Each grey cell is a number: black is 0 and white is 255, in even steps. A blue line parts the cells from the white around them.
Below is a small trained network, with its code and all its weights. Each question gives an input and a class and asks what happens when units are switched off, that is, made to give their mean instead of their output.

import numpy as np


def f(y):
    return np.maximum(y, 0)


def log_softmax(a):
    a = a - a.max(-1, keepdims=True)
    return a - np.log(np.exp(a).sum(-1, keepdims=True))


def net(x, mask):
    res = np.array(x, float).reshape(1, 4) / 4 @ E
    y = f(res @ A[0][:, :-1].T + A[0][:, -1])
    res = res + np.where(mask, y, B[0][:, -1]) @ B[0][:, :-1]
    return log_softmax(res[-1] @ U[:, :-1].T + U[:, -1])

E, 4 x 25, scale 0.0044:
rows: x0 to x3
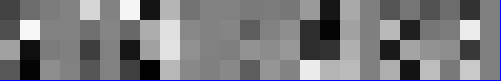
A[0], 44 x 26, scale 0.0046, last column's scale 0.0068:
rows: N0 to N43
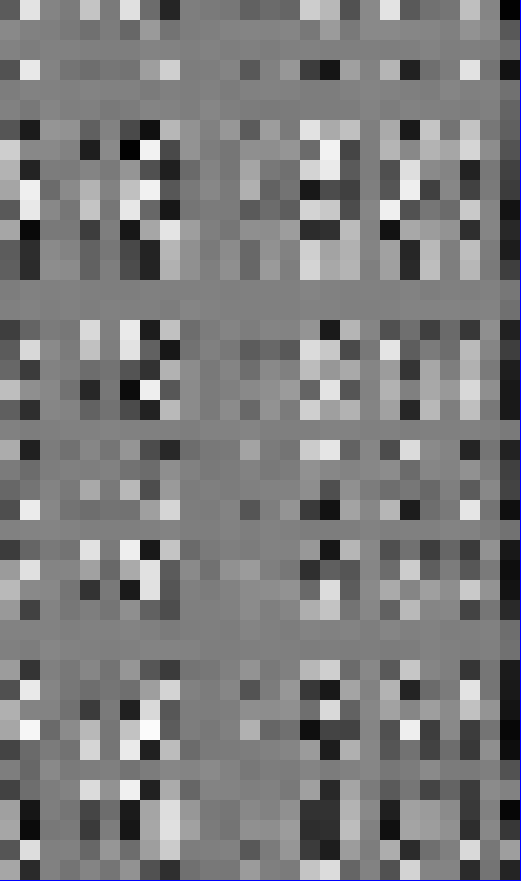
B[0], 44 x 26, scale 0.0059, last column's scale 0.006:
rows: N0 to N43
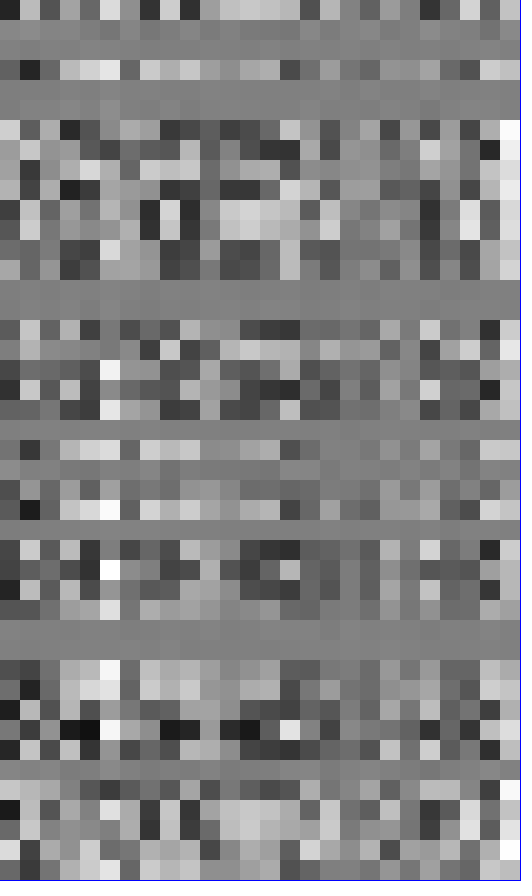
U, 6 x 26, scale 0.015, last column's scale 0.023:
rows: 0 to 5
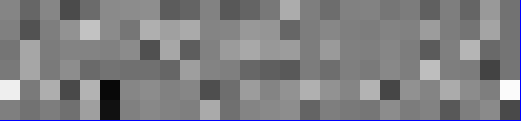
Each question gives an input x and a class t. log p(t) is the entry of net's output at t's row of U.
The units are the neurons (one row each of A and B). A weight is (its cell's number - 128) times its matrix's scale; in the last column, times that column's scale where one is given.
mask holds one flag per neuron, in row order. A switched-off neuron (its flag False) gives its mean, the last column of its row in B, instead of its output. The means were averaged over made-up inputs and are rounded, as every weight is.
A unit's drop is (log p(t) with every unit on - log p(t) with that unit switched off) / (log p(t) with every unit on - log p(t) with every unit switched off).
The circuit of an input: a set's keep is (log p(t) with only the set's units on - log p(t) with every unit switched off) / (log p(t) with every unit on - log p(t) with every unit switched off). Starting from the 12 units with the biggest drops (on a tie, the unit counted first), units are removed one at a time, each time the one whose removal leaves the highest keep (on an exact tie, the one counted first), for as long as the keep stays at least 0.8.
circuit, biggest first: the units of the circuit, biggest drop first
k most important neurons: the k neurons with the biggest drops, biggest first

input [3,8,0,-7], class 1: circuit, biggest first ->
(N25)
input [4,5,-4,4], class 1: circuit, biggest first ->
(N25, N34)
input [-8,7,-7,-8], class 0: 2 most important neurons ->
(N36, N9)
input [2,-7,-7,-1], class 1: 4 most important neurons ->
(N8, N22, N43, N33)
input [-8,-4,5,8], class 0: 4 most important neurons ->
(N6, N13, N12, N20)
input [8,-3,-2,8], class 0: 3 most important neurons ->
(N6, N13, N20)
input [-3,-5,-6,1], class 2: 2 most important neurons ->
(N10, N17)
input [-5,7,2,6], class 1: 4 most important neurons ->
(N25, N34, N3, N42)
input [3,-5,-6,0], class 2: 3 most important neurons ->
(N10, N17, N0)
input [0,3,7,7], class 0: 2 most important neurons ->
(N6, N13)
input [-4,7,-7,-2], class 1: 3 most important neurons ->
(N25, N34, N3)
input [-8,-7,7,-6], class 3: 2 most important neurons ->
(N7, N19)
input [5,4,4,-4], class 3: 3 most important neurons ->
(N27, N16, N6)
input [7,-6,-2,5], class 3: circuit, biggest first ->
(N27)
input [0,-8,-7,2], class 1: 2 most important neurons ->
(N8, N22)
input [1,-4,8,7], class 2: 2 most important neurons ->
(N11, N41)
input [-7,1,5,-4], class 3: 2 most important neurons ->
(N7, N19)
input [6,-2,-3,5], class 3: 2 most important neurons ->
(N27, N16)
